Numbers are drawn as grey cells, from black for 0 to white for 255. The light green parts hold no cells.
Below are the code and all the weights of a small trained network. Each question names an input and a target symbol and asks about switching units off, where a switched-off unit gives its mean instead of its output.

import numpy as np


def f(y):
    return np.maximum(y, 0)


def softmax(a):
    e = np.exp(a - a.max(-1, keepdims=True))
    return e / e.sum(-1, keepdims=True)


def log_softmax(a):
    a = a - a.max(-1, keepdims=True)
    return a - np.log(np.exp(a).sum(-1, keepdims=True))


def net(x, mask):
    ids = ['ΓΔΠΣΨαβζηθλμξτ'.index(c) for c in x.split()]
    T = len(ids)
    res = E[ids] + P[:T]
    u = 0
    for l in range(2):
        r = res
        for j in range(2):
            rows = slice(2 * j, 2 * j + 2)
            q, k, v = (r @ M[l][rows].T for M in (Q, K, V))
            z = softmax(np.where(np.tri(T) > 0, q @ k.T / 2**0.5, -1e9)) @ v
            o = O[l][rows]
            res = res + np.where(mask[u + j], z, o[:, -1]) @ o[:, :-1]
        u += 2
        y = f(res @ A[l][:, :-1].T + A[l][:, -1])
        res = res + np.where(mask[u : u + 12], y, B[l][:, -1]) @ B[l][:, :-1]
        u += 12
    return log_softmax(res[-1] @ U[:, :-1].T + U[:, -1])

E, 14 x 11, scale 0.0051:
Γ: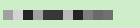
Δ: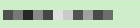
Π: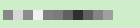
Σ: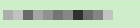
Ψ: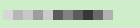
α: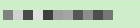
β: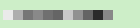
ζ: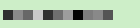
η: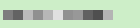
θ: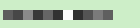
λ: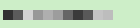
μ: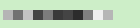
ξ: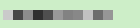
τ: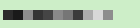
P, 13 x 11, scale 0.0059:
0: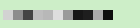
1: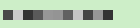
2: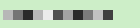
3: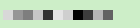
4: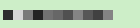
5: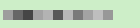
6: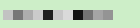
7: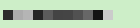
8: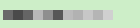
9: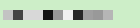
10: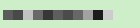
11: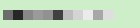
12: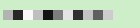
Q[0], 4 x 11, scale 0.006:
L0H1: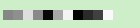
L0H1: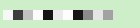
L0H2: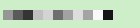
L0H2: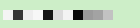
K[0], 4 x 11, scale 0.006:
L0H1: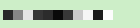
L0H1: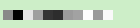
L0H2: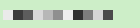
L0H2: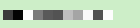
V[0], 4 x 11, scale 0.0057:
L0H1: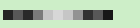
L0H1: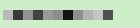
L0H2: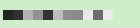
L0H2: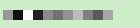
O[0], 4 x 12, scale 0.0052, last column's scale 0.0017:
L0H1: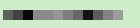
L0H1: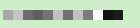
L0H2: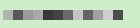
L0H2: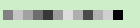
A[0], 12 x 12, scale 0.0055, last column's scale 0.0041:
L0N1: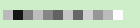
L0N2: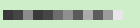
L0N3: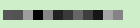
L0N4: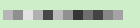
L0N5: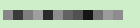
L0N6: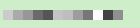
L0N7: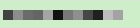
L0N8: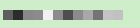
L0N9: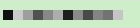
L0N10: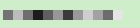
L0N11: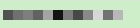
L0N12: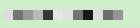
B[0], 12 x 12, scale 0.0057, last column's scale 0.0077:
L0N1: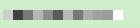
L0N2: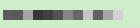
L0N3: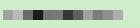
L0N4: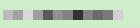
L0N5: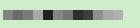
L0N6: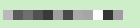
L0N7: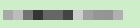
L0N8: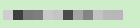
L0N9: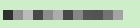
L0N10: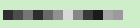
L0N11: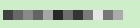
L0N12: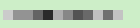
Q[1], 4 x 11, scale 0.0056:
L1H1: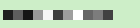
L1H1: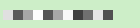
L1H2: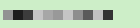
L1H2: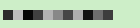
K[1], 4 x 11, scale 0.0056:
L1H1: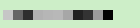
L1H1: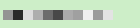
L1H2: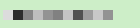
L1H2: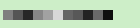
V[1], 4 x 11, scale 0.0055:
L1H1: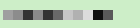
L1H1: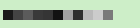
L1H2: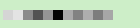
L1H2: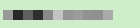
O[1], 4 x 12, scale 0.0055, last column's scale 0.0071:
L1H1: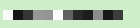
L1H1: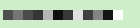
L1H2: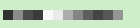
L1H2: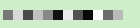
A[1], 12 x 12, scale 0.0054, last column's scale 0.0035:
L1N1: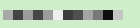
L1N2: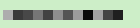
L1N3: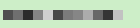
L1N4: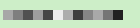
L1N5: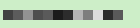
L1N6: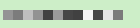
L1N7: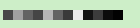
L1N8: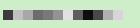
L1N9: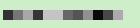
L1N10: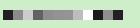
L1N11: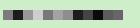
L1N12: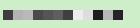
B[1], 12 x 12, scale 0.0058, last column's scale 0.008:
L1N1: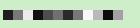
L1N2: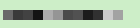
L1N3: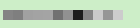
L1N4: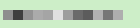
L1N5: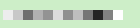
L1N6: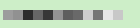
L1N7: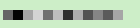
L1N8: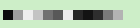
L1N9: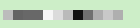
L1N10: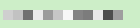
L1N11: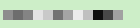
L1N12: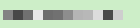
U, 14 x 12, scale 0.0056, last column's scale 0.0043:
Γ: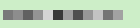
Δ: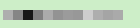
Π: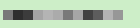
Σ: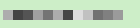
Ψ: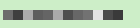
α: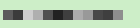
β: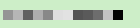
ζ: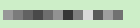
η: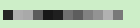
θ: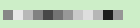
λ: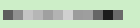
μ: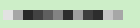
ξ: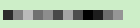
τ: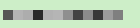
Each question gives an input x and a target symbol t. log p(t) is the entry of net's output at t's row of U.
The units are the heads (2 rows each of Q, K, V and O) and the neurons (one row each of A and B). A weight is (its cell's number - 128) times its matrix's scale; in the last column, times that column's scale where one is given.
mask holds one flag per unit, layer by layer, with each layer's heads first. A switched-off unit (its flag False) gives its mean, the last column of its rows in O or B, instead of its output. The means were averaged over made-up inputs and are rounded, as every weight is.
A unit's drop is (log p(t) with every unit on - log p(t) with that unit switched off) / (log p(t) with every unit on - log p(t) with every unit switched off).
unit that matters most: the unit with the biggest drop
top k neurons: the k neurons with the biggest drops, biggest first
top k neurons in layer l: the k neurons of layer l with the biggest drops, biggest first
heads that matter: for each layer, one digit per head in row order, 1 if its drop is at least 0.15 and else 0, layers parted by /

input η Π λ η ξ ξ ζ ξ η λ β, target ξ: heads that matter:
01 / 11
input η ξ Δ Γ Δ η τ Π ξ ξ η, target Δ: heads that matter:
10 / 01
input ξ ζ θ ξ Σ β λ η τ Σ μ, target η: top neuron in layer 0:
L0N7
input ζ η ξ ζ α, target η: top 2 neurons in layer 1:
L1N8, L1N5
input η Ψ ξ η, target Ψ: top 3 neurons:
L0N6, L0N12, L1N1
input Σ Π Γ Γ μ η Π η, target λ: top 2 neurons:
L1N12, L1N10
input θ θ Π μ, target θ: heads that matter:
11 / 10
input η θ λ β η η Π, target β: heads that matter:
00 / 10
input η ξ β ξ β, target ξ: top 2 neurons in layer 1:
L1N8, L1N6
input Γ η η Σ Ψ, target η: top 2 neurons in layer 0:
L0N9, L0N8
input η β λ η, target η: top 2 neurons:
L0N12, L1N5
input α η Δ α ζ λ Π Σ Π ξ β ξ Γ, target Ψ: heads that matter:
11 / 11
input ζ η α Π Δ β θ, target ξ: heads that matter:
10 / 10
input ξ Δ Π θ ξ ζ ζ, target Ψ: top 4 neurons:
L0N12, L1N1, L1N4, L0N6
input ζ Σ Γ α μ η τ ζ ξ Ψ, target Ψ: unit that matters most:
L0H1
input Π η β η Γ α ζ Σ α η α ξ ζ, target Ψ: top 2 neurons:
L0N12, L0N6
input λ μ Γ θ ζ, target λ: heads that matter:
00 / 10
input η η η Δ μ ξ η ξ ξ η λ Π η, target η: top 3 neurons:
L0N12, L0N2, L1N5
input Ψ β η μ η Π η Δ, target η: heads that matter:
11 / 11
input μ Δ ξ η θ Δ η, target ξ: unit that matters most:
L0N2
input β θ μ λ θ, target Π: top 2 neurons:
L1N7, L0N3
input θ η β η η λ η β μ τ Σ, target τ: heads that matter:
10 / 11
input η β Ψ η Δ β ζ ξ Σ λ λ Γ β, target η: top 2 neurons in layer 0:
L0N12, L0N2
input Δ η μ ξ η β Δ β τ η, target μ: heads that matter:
01 / 10
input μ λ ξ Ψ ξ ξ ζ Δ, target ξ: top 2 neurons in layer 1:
L1N8, L1N6
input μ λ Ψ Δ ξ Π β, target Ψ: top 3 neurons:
L0N6, L1N1, L0N12
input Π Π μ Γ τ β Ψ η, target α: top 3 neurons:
L1N7, L1N12, L0N10
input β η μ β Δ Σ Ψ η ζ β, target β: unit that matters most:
L0H2
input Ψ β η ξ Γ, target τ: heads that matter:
01 / 10
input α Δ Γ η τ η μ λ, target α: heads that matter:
01 / 11
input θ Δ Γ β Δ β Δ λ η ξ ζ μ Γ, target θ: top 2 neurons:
L0N6, L0N8
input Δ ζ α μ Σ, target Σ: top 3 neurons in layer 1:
L1N12, L1N7, L1N5
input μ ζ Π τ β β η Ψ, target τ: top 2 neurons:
L1N9, L0N3
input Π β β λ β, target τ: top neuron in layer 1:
L1N9
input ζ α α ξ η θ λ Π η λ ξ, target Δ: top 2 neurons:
L0N7, L0N3
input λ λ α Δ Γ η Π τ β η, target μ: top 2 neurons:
L0N2, L0N12
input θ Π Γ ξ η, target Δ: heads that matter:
11 / 11
